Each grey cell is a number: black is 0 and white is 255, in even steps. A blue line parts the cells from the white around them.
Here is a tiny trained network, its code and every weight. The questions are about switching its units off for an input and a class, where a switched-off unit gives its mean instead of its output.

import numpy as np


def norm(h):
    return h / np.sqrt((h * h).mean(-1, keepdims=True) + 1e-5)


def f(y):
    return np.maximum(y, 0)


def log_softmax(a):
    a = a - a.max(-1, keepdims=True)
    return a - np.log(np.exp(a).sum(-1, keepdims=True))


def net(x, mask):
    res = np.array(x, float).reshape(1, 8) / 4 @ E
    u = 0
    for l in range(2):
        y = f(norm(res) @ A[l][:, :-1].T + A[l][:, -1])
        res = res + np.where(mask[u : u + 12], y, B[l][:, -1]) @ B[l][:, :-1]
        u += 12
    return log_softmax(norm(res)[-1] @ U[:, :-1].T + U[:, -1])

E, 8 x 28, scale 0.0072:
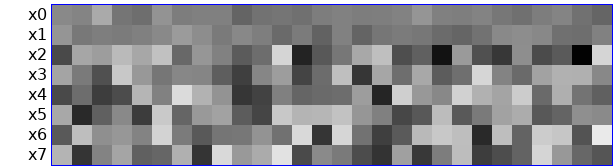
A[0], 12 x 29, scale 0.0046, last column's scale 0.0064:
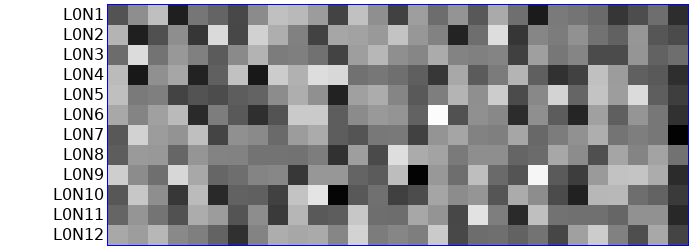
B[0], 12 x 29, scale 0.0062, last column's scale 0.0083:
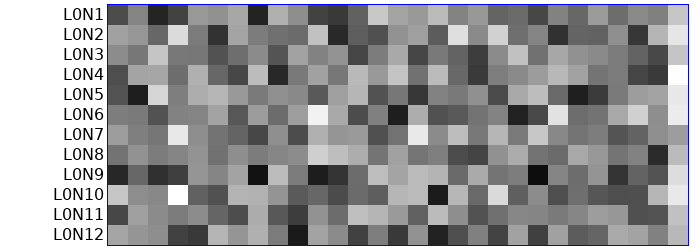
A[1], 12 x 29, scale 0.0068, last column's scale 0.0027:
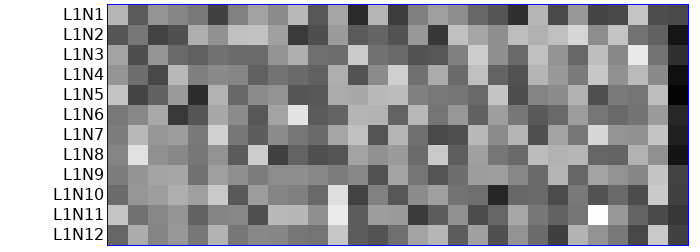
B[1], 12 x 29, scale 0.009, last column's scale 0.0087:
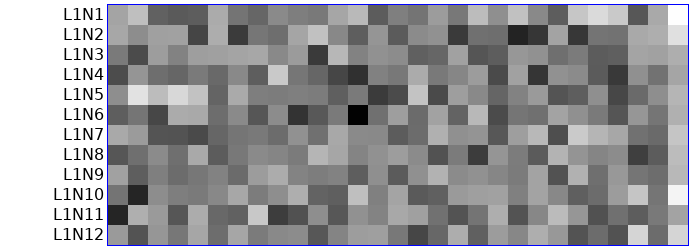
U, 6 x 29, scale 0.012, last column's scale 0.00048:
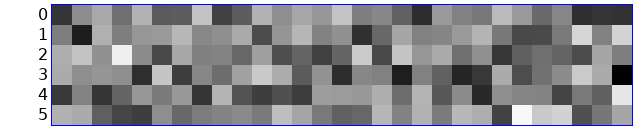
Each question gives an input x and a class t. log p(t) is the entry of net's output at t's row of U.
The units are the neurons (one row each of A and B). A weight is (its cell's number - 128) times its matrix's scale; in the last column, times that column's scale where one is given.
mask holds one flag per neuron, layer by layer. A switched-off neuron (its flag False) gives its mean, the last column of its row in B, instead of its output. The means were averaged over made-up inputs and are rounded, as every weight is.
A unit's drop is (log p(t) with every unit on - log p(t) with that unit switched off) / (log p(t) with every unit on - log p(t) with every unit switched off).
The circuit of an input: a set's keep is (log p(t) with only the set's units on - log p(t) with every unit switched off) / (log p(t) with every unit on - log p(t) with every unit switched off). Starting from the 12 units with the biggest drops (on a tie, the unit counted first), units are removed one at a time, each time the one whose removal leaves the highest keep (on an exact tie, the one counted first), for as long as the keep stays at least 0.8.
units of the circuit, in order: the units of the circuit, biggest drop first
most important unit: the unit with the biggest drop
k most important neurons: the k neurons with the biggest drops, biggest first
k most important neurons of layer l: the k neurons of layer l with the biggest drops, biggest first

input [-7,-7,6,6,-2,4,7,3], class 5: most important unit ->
L1N7
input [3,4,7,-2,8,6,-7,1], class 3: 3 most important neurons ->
[L1N2; L0N5; L0N10]
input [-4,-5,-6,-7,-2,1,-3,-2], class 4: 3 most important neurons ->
[L0N1; L1N6; L1N10]
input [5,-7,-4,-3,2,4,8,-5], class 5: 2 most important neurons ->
[L1N7; L0N4]
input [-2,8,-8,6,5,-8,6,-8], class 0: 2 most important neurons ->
[L0N11; L1N8]
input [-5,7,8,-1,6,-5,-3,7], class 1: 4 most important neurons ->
[L1N10; L1N12; L0N3; L0N8]
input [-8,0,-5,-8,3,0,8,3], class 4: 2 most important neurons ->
[L1N6; L0N1]
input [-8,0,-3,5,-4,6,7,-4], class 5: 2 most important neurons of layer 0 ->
[L0N10; L0N8]
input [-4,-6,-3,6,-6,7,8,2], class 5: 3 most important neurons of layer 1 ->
[L1N7; L1N9; L1N2]
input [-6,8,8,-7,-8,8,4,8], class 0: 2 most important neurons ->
[L1N11; L0N4]
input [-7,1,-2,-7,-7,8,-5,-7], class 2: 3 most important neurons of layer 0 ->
[L0N2; L0N4; L0N9]
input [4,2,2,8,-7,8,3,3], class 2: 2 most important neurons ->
[L0N2; L1N5]
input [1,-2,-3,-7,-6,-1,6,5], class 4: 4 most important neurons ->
[L0N1; L1N6; L1N2; L1N1]
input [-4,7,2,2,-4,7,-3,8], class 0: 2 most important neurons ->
[L0N4; L1N11]
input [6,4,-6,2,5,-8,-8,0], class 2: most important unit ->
L0N10
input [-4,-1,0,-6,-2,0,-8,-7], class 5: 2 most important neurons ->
[L1N1; L0N4]
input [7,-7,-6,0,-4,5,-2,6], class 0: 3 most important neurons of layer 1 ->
[L1N10; L1N12; L1N11]
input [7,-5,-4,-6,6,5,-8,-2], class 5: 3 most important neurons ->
[L1N1; L0N9; L0N10]
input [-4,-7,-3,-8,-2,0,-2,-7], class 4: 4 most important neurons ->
[L0N1; L1N6; L0N4; L1N11]
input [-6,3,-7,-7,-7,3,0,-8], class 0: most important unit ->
L0N11
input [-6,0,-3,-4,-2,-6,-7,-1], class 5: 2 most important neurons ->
[L1N1; L0N2]
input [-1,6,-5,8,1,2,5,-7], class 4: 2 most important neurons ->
[L0N9; L0N4]
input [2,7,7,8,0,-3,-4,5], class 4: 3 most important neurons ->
[L0N9; L1N4; L0N5]
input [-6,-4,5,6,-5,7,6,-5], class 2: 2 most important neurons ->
[L1N5; L0N2]
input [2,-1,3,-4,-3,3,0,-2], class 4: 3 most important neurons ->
[L0N1; L0N10; L1N2]
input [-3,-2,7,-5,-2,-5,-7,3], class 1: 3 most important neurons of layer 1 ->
[L1N10; L1N12; L1N7]
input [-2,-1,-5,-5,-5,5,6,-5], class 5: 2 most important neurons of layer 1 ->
[L1N7; L1N2]
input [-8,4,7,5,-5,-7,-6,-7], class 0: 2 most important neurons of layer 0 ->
[L0N11; L0N5]
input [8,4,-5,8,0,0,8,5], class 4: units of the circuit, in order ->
[L0N9]
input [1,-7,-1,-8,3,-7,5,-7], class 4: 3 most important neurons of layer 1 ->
[L1N6; L1N5; L1N11]
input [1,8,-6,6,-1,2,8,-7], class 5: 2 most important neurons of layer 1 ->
[L1N7; L1N9]
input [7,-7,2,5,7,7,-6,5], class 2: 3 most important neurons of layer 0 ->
[L0N2; L0N6; L0N12]
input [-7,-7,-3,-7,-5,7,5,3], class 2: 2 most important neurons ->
[L0N2; L1N5]
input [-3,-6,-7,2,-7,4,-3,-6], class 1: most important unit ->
L0N5
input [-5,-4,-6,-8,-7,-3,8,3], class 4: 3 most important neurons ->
[L0N1; L1N6; L1N1]
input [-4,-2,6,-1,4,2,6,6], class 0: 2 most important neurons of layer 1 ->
[L1N11; L1N1]
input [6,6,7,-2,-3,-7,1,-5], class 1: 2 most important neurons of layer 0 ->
[L0N2; L0N4]
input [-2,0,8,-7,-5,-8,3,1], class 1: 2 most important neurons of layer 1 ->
[L1N10; L1N12]
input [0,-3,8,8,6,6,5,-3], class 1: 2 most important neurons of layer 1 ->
[L1N12; L1N10]
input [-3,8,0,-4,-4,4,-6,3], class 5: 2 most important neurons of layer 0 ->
[L0N10; L0N9]
